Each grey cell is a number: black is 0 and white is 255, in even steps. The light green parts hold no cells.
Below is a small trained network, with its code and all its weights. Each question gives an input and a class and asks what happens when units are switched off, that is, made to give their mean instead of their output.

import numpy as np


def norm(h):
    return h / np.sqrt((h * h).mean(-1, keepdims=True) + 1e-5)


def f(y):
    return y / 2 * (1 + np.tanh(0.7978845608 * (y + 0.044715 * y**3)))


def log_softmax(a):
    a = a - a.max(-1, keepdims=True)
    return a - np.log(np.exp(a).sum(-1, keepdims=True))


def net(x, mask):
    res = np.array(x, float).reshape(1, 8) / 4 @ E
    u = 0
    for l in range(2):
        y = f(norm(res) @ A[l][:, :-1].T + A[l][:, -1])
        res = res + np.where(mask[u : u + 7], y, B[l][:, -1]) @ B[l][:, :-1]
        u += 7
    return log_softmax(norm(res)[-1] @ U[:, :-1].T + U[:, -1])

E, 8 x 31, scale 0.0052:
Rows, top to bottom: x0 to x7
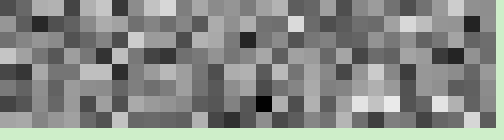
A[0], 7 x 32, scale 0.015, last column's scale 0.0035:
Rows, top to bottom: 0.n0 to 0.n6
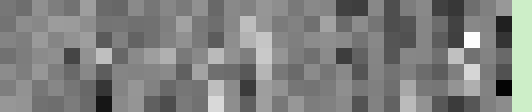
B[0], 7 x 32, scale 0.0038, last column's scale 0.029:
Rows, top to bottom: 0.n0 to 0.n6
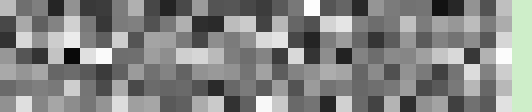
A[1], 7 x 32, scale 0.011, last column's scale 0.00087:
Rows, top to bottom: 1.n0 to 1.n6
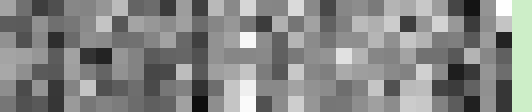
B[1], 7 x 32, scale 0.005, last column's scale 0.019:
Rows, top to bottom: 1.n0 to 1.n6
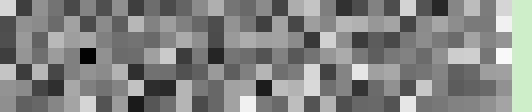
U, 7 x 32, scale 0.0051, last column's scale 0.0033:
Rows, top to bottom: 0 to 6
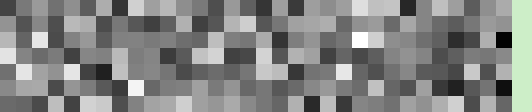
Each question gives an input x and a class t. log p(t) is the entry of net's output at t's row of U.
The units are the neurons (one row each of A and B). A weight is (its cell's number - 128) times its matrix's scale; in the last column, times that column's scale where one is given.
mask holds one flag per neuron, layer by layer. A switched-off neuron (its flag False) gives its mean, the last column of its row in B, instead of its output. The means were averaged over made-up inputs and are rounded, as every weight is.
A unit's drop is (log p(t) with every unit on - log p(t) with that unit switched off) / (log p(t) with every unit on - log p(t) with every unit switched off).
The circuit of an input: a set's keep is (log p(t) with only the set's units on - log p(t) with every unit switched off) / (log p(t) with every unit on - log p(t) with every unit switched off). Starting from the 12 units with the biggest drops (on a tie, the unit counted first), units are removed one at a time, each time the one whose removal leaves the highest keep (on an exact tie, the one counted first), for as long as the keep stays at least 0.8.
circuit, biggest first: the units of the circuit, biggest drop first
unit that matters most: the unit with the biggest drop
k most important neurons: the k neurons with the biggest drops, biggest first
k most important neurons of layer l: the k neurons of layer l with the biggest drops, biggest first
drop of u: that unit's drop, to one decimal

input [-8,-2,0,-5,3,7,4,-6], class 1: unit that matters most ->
1.n6
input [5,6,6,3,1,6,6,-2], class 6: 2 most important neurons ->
0.n6, 1.n6
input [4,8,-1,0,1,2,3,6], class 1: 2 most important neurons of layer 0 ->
0.n6, 0.n3
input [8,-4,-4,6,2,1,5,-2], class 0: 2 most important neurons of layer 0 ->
0.n4, 0.n6
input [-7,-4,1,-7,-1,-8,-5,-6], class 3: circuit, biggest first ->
0.n3, 0.n6
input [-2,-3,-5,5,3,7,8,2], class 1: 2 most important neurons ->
0.n6, 1.n6
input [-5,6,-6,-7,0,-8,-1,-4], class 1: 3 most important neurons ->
0.n6, 1.n6, 0.n2
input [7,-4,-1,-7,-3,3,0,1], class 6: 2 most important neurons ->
0.n3, 1.n3
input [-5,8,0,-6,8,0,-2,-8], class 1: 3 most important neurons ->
1.n6, 0.n6, 1.n0
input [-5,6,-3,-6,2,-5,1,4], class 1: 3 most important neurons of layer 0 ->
0.n6, 0.n3, 0.n2
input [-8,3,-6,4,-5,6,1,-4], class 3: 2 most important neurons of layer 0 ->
0.n6, 0.n2
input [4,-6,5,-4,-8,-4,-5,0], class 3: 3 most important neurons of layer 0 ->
0.n3, 0.n1, 0.n2
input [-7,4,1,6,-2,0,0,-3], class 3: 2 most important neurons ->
0.n2, 1.n0
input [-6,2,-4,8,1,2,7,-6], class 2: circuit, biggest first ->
1.n4
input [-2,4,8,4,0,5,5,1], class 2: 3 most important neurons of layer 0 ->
0.n2, 0.n4, 0.n5
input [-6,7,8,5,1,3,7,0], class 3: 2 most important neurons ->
1.n0, 0.n6
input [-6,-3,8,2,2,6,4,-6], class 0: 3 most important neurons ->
1.n1, 0.n1, 1.n0
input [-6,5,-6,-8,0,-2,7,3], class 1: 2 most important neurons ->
0.n6, 1.n6
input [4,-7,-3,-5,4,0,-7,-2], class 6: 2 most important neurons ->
0.n3, 0.n6
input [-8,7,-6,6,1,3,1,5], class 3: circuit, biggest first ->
1.n0
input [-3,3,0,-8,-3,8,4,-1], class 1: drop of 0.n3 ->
0.2
